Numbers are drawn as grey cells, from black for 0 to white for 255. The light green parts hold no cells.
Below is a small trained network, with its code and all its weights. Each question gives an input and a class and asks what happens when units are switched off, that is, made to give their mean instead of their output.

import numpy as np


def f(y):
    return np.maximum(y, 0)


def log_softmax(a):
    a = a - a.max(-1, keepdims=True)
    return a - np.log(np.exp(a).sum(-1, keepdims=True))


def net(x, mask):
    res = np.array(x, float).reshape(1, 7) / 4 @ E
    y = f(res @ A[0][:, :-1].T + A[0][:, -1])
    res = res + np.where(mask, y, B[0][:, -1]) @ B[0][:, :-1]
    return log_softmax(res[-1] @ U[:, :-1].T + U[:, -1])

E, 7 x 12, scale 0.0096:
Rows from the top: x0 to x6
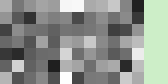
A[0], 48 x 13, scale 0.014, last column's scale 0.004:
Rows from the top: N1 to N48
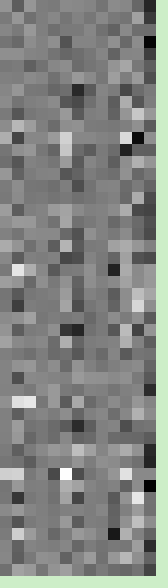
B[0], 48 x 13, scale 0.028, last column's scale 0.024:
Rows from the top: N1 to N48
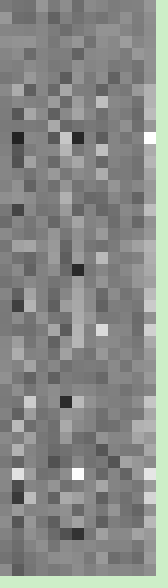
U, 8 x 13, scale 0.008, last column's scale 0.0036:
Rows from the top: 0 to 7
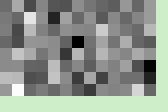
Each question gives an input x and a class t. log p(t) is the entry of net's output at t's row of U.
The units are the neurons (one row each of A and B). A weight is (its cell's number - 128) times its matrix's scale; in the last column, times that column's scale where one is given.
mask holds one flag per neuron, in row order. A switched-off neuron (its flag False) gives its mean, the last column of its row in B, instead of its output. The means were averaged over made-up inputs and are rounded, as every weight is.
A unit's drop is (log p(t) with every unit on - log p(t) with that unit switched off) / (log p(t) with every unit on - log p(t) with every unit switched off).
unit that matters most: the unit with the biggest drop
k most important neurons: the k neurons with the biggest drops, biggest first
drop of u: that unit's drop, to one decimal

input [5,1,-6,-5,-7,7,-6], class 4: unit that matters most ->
N34
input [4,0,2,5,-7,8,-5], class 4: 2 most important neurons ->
(N12, N34)
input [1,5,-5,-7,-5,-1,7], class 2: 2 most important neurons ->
(N12, N28)
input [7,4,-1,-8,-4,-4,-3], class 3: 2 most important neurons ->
(N12, N40)
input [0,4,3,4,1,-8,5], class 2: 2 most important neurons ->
(N28, N22)
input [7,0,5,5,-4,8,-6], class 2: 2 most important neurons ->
(N40, N13)
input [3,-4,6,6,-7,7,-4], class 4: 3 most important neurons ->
(N12, N34, N18)
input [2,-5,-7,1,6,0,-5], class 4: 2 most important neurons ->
(N12, N42)
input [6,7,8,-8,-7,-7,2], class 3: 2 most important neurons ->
(N12, N40)
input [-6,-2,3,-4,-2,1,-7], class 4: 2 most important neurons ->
(N34, N12)
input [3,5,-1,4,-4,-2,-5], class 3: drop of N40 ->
0.2
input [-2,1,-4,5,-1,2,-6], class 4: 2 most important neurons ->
(N12, N42)
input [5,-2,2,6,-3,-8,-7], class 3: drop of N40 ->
0.3
